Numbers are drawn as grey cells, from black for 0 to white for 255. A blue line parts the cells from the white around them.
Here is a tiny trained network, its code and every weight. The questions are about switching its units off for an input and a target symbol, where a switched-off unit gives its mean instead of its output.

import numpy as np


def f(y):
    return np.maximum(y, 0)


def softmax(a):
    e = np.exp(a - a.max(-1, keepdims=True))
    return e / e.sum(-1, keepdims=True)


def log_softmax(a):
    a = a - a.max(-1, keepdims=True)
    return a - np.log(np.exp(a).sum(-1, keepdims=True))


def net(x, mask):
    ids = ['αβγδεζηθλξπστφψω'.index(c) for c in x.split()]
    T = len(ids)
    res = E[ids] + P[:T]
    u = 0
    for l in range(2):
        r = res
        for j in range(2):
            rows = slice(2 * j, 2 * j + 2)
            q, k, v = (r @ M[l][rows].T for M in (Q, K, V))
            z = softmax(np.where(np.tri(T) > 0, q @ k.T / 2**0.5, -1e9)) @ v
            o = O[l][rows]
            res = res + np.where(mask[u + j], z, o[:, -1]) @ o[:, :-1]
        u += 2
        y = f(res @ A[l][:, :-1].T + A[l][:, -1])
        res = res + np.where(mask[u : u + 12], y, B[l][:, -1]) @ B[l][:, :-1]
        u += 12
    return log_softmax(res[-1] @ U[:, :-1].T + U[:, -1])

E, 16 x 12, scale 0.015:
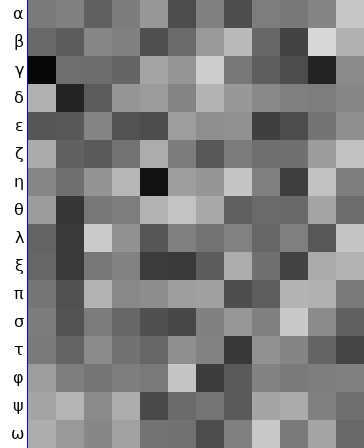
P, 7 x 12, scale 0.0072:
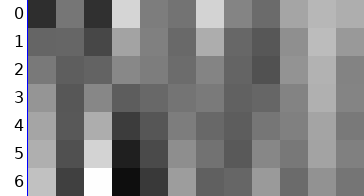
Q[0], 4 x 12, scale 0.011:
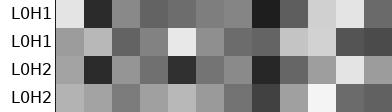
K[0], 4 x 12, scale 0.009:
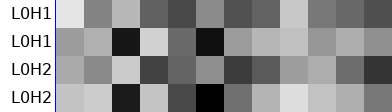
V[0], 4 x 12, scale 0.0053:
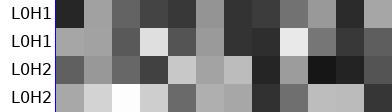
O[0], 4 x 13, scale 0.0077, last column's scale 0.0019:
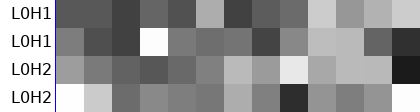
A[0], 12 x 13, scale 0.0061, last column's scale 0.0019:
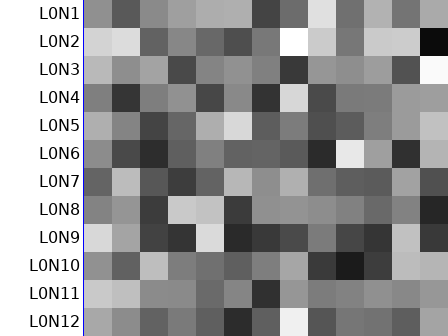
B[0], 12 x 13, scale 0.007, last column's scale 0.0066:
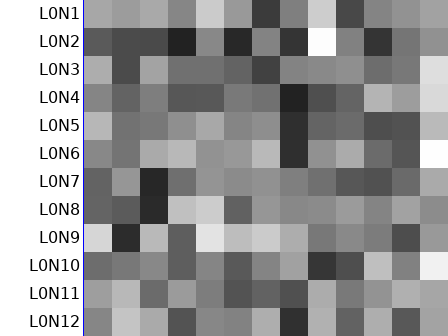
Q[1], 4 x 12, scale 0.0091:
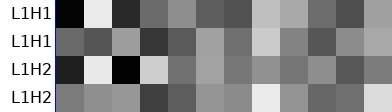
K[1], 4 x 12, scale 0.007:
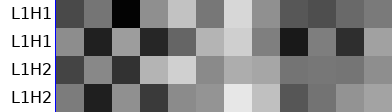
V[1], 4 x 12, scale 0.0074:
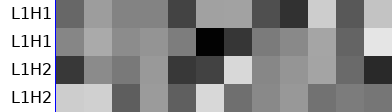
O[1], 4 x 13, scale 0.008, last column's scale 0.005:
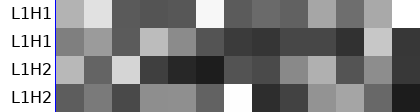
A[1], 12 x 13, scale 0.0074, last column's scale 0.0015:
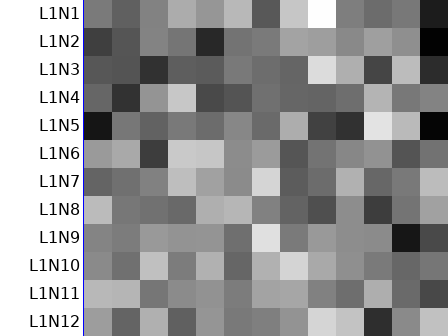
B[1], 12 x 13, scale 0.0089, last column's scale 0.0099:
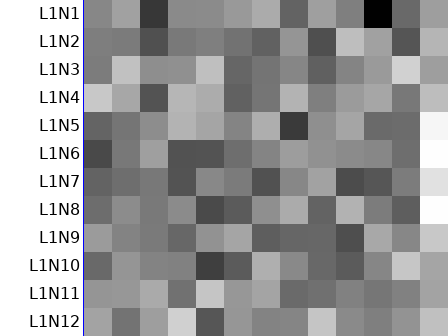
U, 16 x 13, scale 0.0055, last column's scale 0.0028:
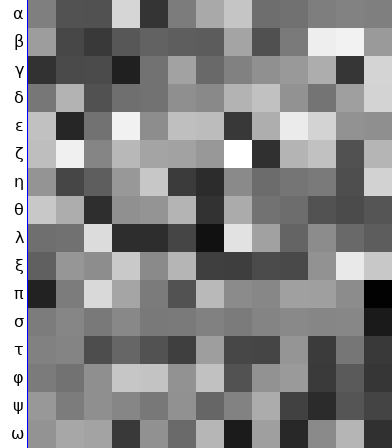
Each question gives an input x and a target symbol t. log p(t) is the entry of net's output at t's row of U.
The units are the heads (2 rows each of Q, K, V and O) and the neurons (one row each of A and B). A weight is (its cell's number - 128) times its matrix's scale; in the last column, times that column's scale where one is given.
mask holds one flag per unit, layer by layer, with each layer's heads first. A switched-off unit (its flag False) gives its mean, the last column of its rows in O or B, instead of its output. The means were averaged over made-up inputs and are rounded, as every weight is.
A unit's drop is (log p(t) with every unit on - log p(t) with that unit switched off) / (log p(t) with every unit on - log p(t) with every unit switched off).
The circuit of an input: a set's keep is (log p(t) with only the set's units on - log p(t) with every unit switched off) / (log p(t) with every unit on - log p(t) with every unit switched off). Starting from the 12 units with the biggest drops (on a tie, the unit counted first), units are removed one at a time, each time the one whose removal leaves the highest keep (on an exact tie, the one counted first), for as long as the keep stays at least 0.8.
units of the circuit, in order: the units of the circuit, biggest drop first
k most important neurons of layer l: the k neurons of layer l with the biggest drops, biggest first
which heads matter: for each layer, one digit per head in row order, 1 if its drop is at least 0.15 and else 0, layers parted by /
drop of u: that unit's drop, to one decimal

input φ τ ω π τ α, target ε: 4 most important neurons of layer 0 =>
[L0N9 L0N8 L0N3 L0N6]
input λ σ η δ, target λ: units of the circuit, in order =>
[L1H2 L0H2 L1N5]
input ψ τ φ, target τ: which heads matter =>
01 / 11
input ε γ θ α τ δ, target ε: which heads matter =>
10 / 00
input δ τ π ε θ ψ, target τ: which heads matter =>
01 / 11
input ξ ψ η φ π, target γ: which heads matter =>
10 / 01
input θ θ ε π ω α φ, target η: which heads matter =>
10 / 10
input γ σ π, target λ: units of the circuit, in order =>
[L1H2 L0H2 L1N5]
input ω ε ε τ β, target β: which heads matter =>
11 / 01
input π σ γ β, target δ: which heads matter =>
01 / 01
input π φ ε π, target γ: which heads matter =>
00 / 01
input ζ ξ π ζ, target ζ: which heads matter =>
01 / 00
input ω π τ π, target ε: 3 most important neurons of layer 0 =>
[L0N8 L0N3 L0N6]
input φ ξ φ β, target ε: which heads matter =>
10 / 00
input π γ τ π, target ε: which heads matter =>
10 / 01
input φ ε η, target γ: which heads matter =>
11 / 10
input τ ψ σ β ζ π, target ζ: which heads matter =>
11 / 01
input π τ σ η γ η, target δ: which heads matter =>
01 / 00
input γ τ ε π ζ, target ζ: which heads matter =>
00 / 10
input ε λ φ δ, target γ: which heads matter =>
00 / 01
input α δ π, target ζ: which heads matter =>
11 / 00
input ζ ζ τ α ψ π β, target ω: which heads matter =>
01 / 00
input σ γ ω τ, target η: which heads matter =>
10 / 10
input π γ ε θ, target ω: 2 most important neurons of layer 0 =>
[L0N7 L0N3]
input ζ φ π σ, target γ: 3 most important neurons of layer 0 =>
[L0N1 L0N6 L0N10]
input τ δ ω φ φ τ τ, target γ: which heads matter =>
10 / 01
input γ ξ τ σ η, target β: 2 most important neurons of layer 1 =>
[L1N5 L1N3]
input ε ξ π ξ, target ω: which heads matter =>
11 / 00
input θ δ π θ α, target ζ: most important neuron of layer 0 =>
[L0N9]
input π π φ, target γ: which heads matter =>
00 / 01
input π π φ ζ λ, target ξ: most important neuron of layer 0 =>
[L0N4]
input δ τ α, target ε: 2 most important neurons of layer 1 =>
[L1N12 L1N6]
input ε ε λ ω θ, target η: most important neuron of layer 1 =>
[L1N4]
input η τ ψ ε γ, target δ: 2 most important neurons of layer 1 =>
[L1N1 L1N3]
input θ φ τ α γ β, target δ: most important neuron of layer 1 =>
[L1N1]
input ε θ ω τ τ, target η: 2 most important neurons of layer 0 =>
[L0N11 L0N1]
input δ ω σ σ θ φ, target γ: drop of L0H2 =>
0.0
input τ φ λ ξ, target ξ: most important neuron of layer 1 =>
[L1N5]
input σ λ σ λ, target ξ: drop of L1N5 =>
0.2
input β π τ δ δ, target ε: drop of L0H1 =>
0.2
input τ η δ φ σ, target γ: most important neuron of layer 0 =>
[L0N6]
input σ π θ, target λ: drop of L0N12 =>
0.1
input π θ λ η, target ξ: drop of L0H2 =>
0.2
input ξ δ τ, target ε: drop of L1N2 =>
0.0
